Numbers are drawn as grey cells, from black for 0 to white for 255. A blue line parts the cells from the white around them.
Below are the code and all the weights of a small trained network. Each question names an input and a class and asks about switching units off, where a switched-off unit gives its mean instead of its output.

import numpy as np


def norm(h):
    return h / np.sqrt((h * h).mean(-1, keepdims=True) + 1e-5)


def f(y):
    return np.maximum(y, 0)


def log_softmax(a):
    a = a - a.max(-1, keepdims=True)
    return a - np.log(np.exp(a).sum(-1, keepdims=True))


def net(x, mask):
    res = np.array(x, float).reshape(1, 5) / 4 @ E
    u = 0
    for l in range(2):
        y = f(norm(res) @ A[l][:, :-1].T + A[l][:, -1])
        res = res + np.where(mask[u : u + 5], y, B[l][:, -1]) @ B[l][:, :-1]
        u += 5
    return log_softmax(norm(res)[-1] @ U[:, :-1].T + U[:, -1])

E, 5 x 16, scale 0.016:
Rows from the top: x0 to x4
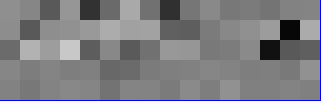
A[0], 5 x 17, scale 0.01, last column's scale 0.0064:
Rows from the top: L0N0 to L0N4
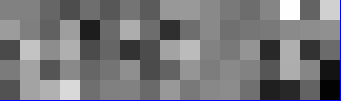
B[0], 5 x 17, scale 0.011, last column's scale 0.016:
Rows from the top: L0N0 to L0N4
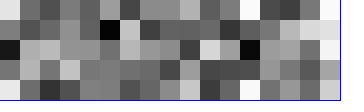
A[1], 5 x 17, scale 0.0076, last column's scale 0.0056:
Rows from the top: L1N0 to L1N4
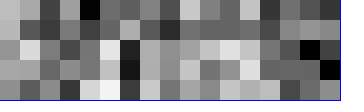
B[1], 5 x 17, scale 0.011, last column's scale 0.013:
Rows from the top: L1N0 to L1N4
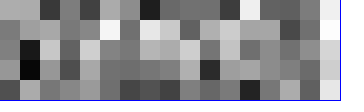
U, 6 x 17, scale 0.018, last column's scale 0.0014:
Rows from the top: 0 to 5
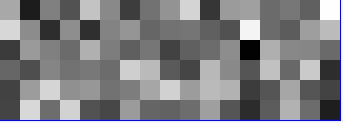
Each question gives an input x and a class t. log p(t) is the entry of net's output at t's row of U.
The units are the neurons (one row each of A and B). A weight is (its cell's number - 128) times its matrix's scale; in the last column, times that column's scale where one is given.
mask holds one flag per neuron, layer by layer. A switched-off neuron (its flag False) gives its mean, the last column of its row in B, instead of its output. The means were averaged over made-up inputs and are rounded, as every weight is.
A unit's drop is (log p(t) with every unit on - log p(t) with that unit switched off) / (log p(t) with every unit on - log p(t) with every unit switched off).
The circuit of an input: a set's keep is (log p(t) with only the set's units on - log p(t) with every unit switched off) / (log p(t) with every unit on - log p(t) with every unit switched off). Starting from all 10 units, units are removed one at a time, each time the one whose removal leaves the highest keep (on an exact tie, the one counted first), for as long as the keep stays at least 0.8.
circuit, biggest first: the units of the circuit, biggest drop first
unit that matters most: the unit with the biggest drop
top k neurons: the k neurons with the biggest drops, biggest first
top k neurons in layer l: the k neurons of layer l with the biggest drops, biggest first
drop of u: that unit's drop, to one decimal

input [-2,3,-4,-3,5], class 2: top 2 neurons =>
(L0N1, L0N0)
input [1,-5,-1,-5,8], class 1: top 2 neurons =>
(L0N0, L1N0)
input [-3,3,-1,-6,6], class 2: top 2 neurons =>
(L0N0, L0N1)
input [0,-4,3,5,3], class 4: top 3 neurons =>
(L0N2, L0N1, L0N0)
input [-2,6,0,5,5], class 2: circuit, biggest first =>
(L0N0, L0N1, L1N4)
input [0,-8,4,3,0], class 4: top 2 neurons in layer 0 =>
(L0N2, L0N1)
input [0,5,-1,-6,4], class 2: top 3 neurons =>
(L0N0, L0N1, L0N4)
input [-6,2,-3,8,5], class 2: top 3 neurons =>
(L0N0, L0N1, L0N4)
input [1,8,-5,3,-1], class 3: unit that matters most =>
L0N0
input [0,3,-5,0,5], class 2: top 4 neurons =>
(L0N1, L0N0, L0N2, L1N4)
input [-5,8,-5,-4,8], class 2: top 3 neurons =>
(L0N0, L0N1, L1N4)
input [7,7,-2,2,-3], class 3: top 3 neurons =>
(L0N0, L0N4, L1N0)
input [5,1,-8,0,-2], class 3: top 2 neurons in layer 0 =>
(L0N4, L0N0)
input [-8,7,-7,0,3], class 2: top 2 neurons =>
(L0N0, L1N4)
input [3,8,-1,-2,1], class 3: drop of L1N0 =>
0.1
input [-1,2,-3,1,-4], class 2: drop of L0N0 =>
0.9
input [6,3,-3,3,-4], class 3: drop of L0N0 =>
0.6
